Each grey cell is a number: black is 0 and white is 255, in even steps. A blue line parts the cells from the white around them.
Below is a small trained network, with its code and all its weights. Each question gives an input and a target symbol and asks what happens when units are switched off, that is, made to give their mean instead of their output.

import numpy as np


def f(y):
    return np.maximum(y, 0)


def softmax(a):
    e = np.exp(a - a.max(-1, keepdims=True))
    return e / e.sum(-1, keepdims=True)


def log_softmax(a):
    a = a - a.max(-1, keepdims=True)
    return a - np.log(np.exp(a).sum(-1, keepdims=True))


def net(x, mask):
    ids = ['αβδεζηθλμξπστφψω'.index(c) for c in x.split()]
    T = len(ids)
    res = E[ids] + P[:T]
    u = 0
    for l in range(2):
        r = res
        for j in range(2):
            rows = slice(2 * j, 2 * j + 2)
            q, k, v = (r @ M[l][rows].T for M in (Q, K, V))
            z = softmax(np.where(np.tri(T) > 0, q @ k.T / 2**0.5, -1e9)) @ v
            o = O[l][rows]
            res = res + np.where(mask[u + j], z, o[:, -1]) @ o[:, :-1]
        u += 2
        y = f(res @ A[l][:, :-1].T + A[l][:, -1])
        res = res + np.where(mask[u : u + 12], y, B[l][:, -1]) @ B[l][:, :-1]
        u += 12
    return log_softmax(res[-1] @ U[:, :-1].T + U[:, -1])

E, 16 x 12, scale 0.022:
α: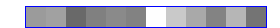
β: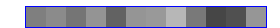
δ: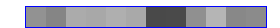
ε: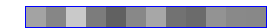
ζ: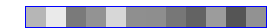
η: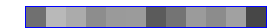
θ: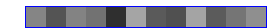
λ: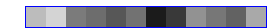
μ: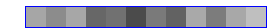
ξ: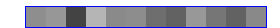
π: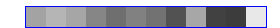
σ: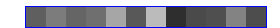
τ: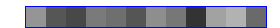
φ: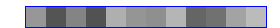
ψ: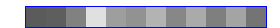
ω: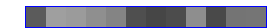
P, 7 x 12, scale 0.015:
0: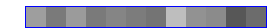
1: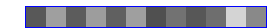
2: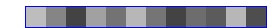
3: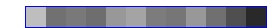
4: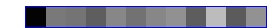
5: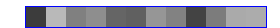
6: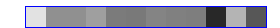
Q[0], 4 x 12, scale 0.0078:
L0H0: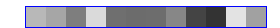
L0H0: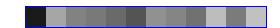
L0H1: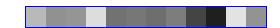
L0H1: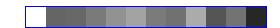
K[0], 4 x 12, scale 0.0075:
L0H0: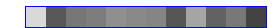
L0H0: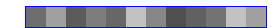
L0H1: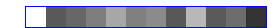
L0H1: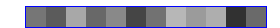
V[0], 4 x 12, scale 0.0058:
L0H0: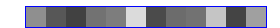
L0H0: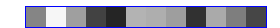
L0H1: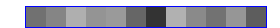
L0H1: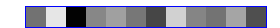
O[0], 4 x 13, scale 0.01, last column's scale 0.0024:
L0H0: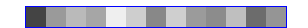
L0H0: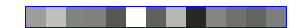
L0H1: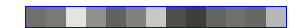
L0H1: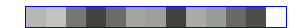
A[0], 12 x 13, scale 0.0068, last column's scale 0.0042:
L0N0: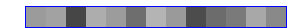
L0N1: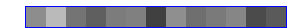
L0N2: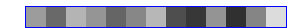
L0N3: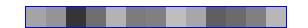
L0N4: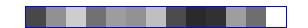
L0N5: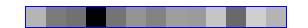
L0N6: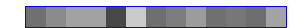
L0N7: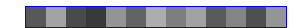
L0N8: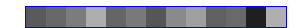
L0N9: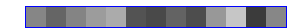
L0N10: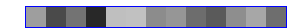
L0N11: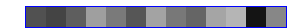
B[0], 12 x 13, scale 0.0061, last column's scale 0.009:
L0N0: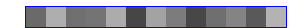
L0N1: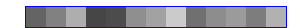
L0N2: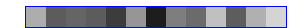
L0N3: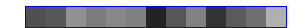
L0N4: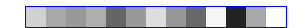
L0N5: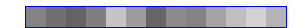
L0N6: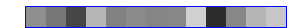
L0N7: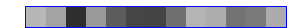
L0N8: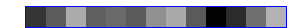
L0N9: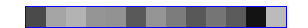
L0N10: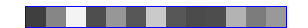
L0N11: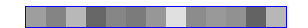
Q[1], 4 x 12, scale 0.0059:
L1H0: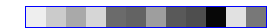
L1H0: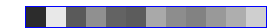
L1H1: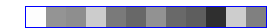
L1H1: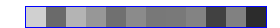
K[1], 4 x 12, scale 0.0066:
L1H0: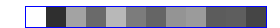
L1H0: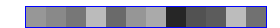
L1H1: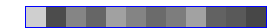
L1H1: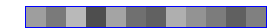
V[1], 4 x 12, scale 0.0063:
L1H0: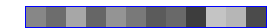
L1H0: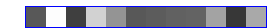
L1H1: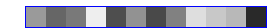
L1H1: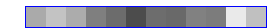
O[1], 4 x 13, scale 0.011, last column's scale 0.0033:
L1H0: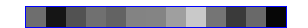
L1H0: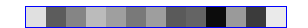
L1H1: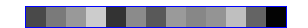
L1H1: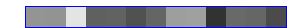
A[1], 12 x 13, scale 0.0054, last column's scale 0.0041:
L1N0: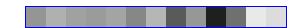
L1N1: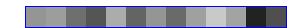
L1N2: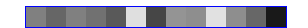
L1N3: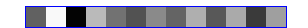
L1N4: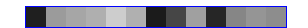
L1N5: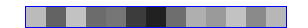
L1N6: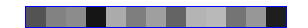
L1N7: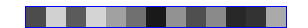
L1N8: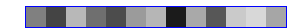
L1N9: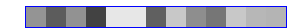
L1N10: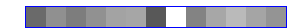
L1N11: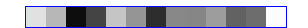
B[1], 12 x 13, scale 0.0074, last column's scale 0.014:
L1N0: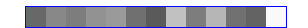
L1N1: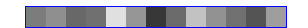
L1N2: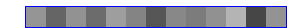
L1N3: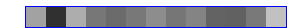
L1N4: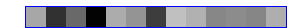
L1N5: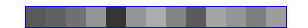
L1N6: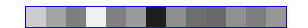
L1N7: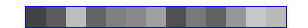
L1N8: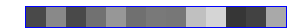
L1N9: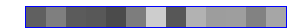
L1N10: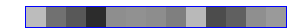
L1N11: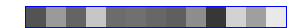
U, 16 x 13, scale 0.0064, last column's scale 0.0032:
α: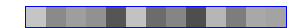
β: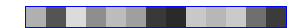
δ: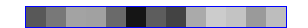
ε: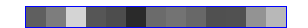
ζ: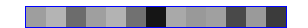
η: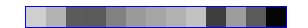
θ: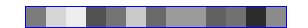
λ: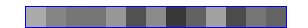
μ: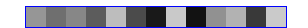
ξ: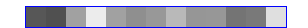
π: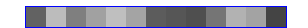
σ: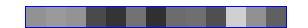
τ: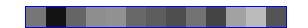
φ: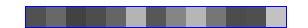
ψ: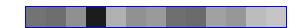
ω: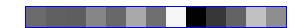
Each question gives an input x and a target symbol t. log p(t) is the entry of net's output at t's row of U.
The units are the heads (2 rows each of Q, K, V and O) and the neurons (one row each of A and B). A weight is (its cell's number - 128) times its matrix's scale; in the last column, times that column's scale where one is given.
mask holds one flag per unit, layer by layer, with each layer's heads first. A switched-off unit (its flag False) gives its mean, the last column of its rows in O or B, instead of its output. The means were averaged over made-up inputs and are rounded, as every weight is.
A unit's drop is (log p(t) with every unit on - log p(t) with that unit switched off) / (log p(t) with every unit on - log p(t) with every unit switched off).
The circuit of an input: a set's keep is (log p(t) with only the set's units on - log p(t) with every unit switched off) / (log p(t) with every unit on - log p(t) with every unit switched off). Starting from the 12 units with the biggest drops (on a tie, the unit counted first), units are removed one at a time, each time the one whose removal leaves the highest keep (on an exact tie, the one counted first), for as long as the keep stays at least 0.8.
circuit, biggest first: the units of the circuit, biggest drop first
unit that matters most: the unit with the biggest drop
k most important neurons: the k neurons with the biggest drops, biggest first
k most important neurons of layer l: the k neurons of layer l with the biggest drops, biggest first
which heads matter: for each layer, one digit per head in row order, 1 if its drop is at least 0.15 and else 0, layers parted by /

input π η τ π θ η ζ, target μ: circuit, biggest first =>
L0H1, L1N0, L1H0
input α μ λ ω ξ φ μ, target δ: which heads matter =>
10 / 00
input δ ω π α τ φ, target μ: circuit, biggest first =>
L1H0, L1N0, L1N7
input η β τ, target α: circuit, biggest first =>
L0H1, L0N4, L0H0
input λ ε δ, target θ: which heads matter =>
10 / 01
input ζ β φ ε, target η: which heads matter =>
10 / 11
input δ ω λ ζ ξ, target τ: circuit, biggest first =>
L1H0, L0N4
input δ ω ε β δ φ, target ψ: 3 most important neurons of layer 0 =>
L0N10, L0N5, L0N7
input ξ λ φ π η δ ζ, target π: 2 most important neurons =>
L1N7, L1N11
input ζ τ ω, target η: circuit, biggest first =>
L1H0, L0H1
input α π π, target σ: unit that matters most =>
L0H0
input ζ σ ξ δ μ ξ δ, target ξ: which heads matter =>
01 / 10
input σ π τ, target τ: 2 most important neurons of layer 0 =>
L0N4, L0N10
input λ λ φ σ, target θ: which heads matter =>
10 / 01
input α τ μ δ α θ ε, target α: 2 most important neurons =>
L0N4, L1N11
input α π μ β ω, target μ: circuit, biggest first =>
L1H0, L1N4
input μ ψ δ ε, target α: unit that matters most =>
L0N2
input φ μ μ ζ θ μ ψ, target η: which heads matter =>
01 / 01
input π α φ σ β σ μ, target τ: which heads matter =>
11 / 11
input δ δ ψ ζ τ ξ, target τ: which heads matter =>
01 / 00
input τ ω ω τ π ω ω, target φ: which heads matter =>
00 / 10
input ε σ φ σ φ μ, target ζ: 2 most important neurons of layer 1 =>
L1N6, L1N7
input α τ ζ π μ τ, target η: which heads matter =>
01 / 10
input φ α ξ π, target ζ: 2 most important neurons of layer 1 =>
L1N0, L1N6
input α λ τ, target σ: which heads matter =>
11 / 00
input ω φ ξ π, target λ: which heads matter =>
11 / 10
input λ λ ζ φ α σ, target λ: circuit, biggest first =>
L0N4
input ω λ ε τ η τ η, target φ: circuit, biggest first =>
L1H0, L0N11
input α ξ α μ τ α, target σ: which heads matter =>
11 / 01
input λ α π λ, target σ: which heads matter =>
00 / 00
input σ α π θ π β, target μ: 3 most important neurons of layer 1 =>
L1N0, L1N4, L1N11
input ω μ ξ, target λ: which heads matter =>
11 / 00
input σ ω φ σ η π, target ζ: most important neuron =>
L1N6
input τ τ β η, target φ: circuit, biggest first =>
L1H0
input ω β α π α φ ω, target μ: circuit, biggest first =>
L0H1, L1H0, L1N4
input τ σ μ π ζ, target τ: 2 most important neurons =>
L1N11, L0N4
